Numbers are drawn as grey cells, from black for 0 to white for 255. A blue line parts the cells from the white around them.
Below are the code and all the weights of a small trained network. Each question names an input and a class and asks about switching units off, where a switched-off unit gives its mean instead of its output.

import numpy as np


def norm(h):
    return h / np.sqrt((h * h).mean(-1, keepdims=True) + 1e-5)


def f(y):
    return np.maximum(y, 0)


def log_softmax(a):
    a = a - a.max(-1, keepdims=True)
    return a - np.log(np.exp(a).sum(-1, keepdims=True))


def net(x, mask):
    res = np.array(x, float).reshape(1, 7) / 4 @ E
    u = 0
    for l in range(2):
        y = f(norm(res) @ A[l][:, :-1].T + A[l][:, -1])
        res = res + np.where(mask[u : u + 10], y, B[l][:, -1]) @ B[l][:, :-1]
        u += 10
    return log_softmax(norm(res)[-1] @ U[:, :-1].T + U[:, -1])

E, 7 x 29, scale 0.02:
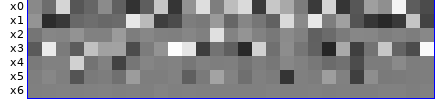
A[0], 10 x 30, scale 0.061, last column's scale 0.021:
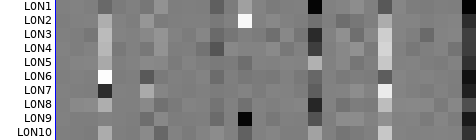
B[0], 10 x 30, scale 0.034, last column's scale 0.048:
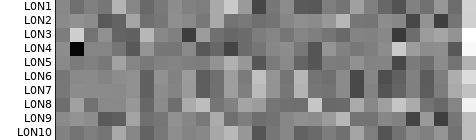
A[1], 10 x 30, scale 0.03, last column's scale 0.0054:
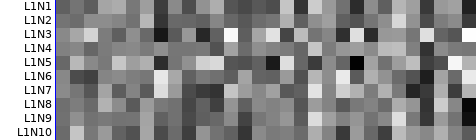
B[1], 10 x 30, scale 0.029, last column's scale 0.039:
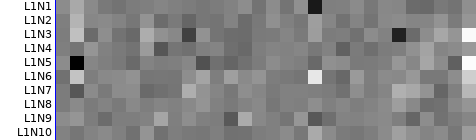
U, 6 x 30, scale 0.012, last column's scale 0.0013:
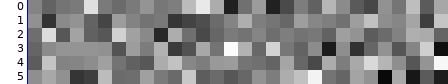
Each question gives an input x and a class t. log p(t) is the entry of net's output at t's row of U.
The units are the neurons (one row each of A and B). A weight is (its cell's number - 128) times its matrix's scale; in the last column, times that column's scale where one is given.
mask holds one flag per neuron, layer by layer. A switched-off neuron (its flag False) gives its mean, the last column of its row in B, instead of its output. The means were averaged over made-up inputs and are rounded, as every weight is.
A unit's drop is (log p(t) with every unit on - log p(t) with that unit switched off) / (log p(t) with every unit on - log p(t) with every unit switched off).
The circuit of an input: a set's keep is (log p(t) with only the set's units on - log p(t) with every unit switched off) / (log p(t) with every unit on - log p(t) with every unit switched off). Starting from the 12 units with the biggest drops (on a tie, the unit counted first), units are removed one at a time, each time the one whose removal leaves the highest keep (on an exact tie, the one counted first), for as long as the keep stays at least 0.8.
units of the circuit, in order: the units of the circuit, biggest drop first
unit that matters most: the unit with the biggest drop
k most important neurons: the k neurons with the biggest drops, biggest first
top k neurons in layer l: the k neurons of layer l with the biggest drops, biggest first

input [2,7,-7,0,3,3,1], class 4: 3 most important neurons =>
L0N2, L1N6, L0N3
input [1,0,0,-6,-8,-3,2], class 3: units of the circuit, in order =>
L0N7
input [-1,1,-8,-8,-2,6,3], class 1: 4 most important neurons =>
L0N4, L0N2, L0N10, L0N5
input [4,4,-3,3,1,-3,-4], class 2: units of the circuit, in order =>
L0N1, L0N6, L0N2
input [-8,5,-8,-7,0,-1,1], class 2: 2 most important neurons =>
L0N3, L0N2
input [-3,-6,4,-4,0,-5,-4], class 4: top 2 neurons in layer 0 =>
L0N8, L0N1
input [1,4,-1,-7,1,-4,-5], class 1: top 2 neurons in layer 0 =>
L0N4, L0N1
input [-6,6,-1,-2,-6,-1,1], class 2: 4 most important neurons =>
L0N3, L0N6, L0N8, L1N5
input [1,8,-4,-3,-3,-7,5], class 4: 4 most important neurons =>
L0N1, L1N6, L1N7, L0N3
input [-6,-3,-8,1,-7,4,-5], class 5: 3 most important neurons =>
L0N9, L0N6, L1N3
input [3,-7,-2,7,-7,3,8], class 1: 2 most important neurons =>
L1N5, L0N6
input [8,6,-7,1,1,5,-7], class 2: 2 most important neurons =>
L1N3, L0N2
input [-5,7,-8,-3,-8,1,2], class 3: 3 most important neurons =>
L0N7, L0N2, L0N8
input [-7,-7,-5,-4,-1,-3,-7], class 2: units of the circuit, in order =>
L0N3
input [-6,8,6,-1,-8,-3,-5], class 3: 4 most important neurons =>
L0N7, L0N8, L0N4, L1N3
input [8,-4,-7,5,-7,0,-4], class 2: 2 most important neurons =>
L1N3, L0N6
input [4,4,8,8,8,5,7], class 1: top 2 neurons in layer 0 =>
L0N7, L0N9
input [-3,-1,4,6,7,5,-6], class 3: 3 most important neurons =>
L0N6, L0N4, L0N10
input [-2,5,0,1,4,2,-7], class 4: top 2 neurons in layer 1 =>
L1N6, L1N7
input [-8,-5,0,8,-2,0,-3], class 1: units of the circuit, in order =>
L1N5
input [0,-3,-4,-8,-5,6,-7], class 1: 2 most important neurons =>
L0N4, L0N10
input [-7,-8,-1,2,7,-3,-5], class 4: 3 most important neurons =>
L0N8, L1N3, L0N7
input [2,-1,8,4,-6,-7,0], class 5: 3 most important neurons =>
L0N2, L0N1, L0N6
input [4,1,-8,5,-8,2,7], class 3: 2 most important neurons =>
L0N7, L0N2
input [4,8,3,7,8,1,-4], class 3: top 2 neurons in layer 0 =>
L0N3, L0N8
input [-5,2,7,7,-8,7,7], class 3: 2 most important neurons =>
L0N7, L0N4
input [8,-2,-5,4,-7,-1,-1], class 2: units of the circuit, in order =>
L1N3
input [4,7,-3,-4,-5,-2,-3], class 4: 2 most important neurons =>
L0N6, L1N7
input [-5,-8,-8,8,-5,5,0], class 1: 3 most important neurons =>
L1N5, L0N2, L0N6
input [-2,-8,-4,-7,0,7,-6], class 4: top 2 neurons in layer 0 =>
L0N8, L0N10
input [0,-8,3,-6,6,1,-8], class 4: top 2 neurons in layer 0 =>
L0N8, L0N7
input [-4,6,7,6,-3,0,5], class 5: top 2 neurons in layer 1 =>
L1N6, L1N5
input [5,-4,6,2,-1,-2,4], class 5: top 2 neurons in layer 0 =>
L0N2, L0N3
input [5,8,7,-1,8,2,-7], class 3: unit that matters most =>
L0N8
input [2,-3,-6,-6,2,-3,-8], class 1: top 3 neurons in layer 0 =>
L0N4, L0N2, L0N1
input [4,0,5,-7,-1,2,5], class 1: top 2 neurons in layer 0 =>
L0N4, L0N9
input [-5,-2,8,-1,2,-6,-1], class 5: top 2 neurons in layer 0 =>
L0N2, L0N1
